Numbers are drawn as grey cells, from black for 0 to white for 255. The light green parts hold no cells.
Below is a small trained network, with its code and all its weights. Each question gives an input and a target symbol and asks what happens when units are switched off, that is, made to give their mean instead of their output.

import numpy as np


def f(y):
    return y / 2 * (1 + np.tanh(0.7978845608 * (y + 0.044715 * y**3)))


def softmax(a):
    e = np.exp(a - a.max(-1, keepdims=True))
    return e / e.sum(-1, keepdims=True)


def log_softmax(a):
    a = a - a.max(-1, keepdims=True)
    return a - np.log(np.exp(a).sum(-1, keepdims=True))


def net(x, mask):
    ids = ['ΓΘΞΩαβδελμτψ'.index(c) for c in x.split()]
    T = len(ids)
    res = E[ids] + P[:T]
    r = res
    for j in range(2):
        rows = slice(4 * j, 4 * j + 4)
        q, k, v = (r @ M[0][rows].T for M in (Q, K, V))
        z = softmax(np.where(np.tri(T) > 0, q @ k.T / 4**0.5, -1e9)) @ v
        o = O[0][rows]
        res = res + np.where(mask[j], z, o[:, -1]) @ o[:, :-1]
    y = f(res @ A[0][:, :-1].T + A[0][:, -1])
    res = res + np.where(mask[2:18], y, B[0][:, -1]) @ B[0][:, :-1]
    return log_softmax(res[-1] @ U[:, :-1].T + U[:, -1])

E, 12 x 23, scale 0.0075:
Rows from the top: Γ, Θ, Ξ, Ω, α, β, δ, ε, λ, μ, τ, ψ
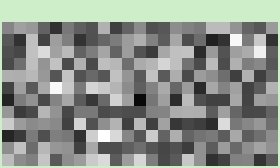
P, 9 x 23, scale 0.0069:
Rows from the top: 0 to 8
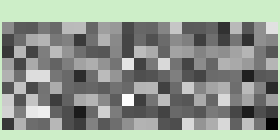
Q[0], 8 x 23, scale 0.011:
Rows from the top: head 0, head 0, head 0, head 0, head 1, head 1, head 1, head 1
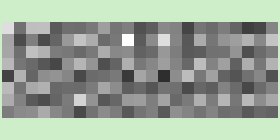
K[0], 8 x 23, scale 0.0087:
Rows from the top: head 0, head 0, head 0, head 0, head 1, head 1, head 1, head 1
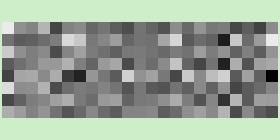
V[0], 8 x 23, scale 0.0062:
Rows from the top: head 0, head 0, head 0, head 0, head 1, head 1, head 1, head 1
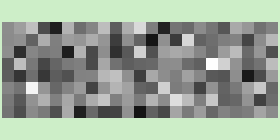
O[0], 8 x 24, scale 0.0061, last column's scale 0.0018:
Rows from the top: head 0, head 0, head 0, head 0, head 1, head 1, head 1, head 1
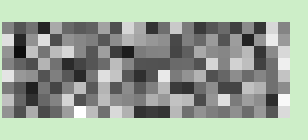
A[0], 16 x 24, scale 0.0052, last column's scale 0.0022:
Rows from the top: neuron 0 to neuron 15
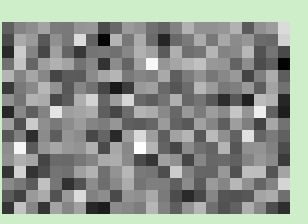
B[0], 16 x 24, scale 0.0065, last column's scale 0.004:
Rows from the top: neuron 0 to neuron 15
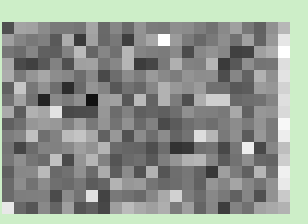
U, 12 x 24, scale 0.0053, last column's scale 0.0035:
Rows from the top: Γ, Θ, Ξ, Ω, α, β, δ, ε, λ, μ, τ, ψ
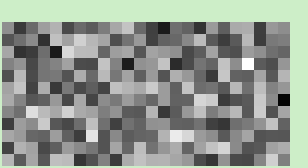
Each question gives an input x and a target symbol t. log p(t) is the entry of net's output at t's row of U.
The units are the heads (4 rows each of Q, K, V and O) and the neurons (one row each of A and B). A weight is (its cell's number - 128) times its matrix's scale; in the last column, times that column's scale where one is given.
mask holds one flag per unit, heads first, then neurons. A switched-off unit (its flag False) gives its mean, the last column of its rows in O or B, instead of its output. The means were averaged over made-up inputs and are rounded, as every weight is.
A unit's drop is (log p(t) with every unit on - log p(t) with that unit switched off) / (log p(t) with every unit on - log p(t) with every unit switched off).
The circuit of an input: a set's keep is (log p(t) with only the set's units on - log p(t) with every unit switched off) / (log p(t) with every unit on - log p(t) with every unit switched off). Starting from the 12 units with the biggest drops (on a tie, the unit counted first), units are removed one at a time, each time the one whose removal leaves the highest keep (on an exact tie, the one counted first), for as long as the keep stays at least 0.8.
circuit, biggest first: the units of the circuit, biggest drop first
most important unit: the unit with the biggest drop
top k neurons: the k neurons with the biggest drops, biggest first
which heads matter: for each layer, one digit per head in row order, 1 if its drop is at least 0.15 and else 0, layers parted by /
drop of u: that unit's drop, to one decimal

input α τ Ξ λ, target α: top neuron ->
(neuron 12)
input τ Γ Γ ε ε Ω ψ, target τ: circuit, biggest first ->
(neuron 6; head 1; head 0)
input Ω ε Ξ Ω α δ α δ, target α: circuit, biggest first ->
(head 0; neuron 12)
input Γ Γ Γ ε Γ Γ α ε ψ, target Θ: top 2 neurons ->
(neuron 10; neuron 9)
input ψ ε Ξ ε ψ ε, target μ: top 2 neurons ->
(neuron 3; neuron 1)
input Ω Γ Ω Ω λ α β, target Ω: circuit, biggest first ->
(head 1; head 0)
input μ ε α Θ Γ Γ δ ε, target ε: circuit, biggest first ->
(head 0; head 1)
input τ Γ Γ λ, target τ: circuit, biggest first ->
(head 1; neuron 6; head 0)
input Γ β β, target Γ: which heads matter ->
11
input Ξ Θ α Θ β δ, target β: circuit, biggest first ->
(neuron 15; head 0)
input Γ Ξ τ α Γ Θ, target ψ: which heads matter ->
10
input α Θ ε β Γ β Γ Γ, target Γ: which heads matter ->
10
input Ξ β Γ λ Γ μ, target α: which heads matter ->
10
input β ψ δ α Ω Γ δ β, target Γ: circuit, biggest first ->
(head 0)
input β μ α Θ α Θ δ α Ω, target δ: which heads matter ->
01
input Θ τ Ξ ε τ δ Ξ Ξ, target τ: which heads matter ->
11
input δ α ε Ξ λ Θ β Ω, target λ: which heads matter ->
01
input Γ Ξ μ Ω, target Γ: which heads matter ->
10
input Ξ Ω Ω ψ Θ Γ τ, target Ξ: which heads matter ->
11
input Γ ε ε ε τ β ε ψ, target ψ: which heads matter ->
10
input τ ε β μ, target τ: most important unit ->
neuron 6
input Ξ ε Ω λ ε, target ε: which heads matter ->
10
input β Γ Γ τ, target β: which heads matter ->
11
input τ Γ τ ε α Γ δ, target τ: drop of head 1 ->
0.5
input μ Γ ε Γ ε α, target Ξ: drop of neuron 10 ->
0.1
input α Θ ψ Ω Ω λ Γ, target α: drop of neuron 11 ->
0.0
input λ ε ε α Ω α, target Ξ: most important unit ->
neuron 3
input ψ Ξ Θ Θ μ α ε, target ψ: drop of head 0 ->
0.7
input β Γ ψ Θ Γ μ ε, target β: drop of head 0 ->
0.6
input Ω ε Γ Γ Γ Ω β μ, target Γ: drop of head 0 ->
0.8
